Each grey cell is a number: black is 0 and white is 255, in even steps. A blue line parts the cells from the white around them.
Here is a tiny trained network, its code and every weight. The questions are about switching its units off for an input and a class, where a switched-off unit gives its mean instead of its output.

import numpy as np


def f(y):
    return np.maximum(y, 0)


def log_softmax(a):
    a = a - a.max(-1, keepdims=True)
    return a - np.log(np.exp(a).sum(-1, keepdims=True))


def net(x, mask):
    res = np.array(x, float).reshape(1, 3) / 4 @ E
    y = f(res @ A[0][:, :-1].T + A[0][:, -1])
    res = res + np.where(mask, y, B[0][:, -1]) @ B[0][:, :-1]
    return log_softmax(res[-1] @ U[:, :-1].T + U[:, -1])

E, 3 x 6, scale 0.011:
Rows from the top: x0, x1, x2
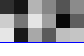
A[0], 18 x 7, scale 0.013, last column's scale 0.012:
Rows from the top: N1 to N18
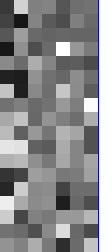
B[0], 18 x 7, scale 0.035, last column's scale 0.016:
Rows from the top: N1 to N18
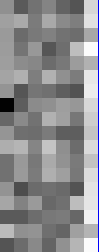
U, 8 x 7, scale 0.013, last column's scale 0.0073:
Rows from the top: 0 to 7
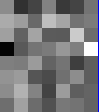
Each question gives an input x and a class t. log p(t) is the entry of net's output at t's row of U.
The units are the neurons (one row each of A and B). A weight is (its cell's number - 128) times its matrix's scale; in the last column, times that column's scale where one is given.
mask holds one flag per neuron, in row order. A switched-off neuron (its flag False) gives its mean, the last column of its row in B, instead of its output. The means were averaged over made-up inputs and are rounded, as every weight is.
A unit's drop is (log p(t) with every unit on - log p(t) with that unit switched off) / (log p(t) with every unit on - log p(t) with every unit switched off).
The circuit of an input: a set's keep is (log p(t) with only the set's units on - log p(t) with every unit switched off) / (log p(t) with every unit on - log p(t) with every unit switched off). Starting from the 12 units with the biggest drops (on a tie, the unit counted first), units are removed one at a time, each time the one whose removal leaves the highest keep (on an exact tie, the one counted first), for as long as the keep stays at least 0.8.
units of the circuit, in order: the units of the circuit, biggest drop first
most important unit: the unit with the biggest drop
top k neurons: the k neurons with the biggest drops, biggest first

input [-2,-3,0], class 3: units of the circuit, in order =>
[N8]
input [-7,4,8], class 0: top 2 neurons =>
[N7, N16]
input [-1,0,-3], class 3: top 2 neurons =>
[N7, N10]
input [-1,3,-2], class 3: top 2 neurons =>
[N4, N17]
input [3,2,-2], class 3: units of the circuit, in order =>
[N11, N7]
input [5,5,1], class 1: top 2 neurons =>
[N4, N2]
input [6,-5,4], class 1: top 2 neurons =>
[N6, N2]
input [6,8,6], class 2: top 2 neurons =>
[N18, N15]
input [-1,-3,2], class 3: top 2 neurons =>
[N15, N8]
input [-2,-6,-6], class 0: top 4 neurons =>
[N1, N14, N15, N18]
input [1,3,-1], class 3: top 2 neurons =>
[N4, N17]
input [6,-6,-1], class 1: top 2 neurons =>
[N6, N13]
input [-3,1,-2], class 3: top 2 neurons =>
[N6, N2]
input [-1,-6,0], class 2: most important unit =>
N4
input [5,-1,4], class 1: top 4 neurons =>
[N6, N14, N2, N1]
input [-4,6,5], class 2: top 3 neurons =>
[N15, N14, N1]
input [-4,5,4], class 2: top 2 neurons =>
[N15, N14]
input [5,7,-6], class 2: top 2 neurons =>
[N18, N15]
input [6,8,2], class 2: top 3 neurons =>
[N18, N15, N11]
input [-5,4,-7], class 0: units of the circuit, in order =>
[N14]
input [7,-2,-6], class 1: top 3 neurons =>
[N6, N13, N7]
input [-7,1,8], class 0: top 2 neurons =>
[N7, N16]
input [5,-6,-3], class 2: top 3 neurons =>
[N4, N11, N9]
